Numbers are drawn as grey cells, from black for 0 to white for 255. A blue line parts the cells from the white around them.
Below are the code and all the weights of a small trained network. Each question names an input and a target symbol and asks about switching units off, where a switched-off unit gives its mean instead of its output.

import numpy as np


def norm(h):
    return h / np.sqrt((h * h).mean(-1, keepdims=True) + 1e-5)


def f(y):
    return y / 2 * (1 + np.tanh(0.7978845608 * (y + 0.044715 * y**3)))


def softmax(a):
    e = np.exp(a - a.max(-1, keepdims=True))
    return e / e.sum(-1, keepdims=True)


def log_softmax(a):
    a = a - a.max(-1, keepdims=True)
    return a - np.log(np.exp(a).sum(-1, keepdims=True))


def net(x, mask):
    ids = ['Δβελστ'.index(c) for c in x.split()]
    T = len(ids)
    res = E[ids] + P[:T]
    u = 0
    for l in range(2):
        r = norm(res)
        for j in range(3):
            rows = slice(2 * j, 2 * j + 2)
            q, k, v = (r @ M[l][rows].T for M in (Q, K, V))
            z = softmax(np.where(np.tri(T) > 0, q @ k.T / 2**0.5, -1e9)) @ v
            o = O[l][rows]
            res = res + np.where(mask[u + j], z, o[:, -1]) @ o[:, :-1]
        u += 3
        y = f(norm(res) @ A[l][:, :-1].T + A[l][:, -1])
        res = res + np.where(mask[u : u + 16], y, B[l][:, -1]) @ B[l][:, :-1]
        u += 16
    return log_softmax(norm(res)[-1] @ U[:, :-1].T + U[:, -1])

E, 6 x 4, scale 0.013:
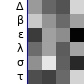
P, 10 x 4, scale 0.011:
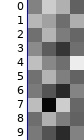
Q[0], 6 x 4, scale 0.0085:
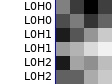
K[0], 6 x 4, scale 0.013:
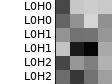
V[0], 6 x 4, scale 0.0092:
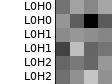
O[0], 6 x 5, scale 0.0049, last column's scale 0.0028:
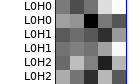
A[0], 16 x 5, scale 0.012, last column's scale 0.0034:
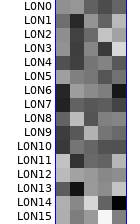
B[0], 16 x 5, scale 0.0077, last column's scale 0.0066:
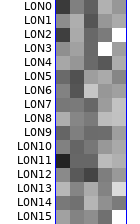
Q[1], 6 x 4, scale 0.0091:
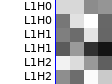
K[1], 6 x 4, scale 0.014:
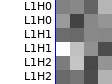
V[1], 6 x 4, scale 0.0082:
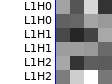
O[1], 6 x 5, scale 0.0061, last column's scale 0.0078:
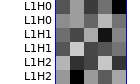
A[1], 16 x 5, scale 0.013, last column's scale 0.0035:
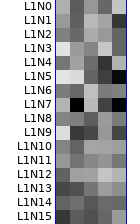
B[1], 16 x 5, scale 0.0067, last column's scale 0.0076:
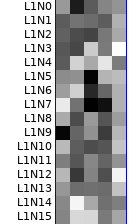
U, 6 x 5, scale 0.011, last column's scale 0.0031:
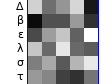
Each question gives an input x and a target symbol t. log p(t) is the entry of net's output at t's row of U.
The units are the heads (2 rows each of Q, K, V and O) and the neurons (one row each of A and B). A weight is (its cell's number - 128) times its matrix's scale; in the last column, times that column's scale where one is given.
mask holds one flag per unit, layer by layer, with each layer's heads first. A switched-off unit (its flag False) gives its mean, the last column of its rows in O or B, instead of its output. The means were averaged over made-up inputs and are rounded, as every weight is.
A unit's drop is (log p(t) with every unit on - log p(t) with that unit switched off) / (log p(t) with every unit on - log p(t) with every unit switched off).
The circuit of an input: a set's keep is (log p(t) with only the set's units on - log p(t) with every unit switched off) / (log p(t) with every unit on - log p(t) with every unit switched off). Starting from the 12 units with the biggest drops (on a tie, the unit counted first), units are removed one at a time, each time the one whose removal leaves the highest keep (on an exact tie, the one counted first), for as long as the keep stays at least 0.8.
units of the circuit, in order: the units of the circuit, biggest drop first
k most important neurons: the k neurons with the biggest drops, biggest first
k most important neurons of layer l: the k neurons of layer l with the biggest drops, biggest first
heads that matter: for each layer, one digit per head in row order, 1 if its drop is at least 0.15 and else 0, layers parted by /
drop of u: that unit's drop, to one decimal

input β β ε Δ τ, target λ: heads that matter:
000 / 001
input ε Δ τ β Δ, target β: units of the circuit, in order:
(L1N9; L1H1)
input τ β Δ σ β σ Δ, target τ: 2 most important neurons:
(L0N13; L0N8)
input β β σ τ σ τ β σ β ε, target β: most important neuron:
(L0N3)
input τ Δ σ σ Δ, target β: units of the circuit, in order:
(L1N9; L0N3)
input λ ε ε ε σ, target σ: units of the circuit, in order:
(L1N5; L1N7)
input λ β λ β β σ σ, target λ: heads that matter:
101 / 000
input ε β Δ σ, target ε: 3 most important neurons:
(L0N0; L0N15; L0N2)
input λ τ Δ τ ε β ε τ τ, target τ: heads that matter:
000 / 010
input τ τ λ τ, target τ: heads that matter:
100 / 001
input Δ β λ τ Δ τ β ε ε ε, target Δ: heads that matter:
000 / 001
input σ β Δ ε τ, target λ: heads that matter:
100 / 001
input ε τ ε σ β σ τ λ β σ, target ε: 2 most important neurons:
(L0N0; L0N2)
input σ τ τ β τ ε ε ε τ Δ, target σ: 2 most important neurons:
(L0N11; L0N2)
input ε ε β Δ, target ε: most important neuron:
(L1N15)
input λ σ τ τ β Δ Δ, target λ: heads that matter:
101 / 000
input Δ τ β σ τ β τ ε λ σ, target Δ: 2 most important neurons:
(L0N3; L0N13)
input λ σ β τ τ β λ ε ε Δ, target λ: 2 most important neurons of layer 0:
(L0N3; L0N2)
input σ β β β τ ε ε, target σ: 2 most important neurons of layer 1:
(L1N3; L1N9)
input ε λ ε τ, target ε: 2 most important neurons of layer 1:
(L1N15; L1N7)
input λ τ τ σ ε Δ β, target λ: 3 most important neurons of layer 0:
(L0N11; L0N2; L0N13)
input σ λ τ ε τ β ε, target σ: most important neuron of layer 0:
(L0N3)
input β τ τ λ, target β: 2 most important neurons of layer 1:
(L1N9; L1N7)
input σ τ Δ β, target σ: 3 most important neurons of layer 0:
(L0N11; L0N13; L0N2)
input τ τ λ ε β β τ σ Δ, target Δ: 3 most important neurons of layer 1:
(L1N5; L1N9; L1N3)
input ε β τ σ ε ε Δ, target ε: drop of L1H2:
0.1
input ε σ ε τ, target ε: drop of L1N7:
0.2
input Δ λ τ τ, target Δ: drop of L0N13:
1.1
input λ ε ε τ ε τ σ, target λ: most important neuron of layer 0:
(L0N0)
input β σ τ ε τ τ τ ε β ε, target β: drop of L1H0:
-0.1
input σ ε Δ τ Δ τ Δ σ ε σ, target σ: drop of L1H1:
0.3
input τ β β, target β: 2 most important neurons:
(L0N12; L1N9)
